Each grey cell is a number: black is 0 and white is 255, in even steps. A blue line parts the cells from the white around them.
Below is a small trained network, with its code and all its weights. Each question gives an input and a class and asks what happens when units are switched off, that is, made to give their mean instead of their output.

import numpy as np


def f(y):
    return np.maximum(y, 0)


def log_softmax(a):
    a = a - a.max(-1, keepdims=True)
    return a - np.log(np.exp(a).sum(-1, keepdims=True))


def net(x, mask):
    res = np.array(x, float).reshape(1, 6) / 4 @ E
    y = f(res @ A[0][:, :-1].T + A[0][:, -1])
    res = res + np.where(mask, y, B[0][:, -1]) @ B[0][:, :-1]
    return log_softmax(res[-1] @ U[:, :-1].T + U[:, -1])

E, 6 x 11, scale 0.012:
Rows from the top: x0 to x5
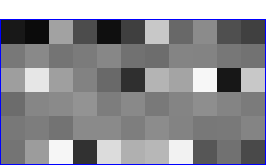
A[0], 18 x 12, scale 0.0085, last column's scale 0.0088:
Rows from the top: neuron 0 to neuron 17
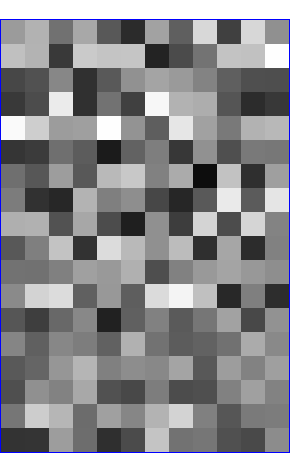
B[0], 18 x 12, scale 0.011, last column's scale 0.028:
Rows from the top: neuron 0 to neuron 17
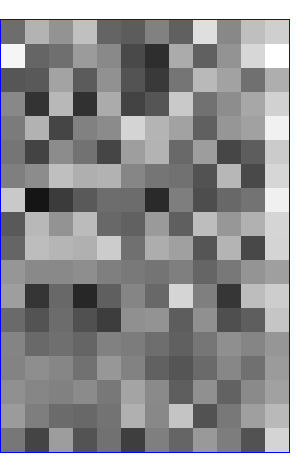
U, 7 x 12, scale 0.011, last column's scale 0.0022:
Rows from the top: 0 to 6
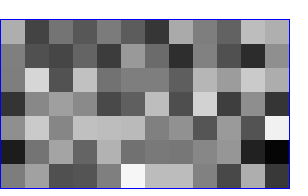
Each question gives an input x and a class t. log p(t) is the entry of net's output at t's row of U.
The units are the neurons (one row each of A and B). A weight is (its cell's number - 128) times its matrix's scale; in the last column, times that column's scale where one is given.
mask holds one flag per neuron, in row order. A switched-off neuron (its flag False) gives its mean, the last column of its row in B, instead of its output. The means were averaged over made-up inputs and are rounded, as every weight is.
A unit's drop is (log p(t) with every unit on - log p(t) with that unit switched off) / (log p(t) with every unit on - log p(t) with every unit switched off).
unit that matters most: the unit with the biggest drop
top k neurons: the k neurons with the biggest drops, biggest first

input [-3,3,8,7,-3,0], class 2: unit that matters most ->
neuron 0
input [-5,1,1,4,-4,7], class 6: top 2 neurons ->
[neuron 11; neuron 4]
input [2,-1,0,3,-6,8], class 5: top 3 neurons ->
[neuron 9; neuron 1; neuron 7]
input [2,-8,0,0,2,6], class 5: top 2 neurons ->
[neuron 1; neuron 9]
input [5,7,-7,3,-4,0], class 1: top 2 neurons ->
[neuron 7; neuron 12]
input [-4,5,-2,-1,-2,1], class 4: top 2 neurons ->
[neuron 11; neuron 3]
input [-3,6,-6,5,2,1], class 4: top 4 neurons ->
[neuron 6; neuron 11; neuron 9; neuron 3]
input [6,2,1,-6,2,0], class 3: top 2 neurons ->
[neuron 1; neuron 7]
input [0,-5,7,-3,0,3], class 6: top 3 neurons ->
[neuron 1; neuron 7; neuron 4]
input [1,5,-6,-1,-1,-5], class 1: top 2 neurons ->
[neuron 3; neuron 12]
